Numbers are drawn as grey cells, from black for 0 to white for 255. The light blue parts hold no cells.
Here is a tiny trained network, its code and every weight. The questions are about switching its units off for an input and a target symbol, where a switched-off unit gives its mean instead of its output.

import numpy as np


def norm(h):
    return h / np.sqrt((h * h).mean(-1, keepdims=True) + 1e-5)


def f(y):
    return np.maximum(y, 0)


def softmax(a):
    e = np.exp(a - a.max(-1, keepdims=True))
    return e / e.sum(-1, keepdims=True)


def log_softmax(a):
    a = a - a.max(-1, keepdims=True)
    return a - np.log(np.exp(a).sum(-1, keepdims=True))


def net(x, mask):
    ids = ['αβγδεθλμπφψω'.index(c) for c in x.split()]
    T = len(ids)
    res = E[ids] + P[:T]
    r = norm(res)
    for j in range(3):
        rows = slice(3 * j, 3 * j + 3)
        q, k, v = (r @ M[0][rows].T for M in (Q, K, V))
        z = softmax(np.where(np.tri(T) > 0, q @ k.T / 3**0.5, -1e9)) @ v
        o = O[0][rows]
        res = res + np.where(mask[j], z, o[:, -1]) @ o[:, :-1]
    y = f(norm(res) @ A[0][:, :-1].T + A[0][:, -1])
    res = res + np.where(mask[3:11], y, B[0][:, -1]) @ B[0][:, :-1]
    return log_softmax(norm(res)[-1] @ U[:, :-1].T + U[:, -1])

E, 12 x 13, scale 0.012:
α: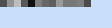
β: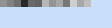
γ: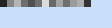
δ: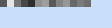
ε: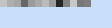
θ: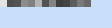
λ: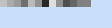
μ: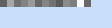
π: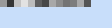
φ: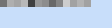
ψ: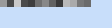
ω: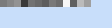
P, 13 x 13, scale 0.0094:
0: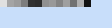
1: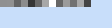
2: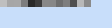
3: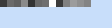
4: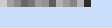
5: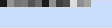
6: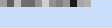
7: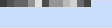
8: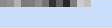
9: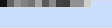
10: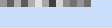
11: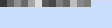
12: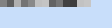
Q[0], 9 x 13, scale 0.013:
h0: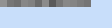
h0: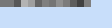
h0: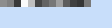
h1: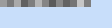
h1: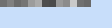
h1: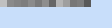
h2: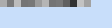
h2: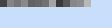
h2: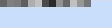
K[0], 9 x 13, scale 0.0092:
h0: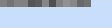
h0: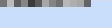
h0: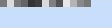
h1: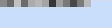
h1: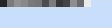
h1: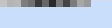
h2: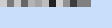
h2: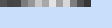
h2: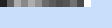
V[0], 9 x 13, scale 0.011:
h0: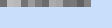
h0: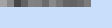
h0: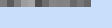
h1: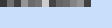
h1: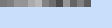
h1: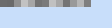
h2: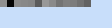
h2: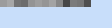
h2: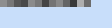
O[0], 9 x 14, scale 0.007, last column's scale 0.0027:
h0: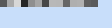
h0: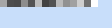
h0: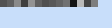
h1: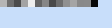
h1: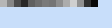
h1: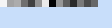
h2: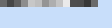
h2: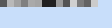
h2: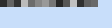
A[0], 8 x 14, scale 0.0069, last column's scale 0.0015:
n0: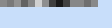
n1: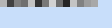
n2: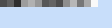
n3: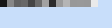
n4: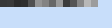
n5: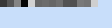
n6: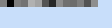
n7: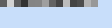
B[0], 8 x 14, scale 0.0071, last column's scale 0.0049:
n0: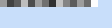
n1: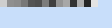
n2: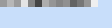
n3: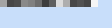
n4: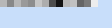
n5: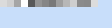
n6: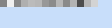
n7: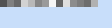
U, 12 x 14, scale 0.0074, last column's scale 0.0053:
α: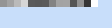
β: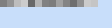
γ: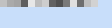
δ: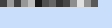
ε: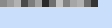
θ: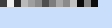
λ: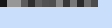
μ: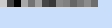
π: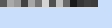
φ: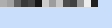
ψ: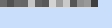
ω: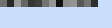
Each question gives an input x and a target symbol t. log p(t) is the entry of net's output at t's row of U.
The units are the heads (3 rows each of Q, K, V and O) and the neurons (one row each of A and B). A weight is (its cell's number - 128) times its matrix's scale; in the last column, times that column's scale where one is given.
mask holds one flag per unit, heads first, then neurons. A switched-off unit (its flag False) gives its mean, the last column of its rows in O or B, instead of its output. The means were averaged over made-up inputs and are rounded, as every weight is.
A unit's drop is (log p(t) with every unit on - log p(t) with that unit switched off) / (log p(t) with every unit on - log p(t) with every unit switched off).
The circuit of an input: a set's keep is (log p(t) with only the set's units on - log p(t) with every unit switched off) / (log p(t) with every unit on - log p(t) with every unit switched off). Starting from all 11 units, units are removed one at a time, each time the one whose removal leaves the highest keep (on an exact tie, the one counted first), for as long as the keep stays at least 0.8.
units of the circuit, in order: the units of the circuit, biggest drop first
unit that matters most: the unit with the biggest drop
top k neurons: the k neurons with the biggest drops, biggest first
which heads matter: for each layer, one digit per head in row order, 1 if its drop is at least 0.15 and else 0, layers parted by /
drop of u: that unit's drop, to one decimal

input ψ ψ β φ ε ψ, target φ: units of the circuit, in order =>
(h2)
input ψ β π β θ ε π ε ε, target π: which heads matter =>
011
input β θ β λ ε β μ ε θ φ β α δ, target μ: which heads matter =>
100
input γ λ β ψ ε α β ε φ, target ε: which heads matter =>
100
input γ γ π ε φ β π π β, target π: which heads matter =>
011
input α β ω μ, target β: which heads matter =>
010
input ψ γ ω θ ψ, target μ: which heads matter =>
100
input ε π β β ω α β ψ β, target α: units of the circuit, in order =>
(h0, n5)
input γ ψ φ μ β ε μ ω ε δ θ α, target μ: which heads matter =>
101
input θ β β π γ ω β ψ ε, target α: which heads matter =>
100
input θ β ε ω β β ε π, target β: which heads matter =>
010
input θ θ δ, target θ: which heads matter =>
011
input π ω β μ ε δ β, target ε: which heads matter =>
011
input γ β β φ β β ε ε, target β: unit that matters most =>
h1
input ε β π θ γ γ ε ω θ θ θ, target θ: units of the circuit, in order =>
(h2, n6)
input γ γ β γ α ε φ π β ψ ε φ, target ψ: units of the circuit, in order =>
(h2, h1)
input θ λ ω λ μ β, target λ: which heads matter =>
011
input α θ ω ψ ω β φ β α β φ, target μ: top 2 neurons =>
(n3, n5)
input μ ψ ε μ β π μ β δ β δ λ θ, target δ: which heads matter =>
011
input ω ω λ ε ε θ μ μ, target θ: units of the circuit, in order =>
(h2)
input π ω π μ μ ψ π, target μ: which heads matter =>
011
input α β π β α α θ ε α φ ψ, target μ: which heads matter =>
101
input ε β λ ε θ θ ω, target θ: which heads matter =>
001
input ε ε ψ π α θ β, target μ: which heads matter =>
100
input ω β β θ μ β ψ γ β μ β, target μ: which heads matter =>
101
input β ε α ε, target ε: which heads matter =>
001
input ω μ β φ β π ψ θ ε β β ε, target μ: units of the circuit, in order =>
(h0)
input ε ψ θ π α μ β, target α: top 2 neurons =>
(n1, n3)
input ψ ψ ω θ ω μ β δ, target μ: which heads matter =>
000
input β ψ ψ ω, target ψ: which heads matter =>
001
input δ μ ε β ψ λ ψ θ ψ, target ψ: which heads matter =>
011
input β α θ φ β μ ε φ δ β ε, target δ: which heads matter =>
011
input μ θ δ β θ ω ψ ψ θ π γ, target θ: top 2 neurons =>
(n6, n1)
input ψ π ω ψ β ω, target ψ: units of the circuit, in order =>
(h2)
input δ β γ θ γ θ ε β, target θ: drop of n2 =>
0.3
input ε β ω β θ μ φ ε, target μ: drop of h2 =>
0.2
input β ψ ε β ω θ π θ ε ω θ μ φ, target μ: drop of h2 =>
-0.2
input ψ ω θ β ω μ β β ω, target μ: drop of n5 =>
0.1
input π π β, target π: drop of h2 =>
0.2
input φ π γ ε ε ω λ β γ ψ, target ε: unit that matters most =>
h0
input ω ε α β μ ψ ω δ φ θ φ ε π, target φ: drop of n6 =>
0.0
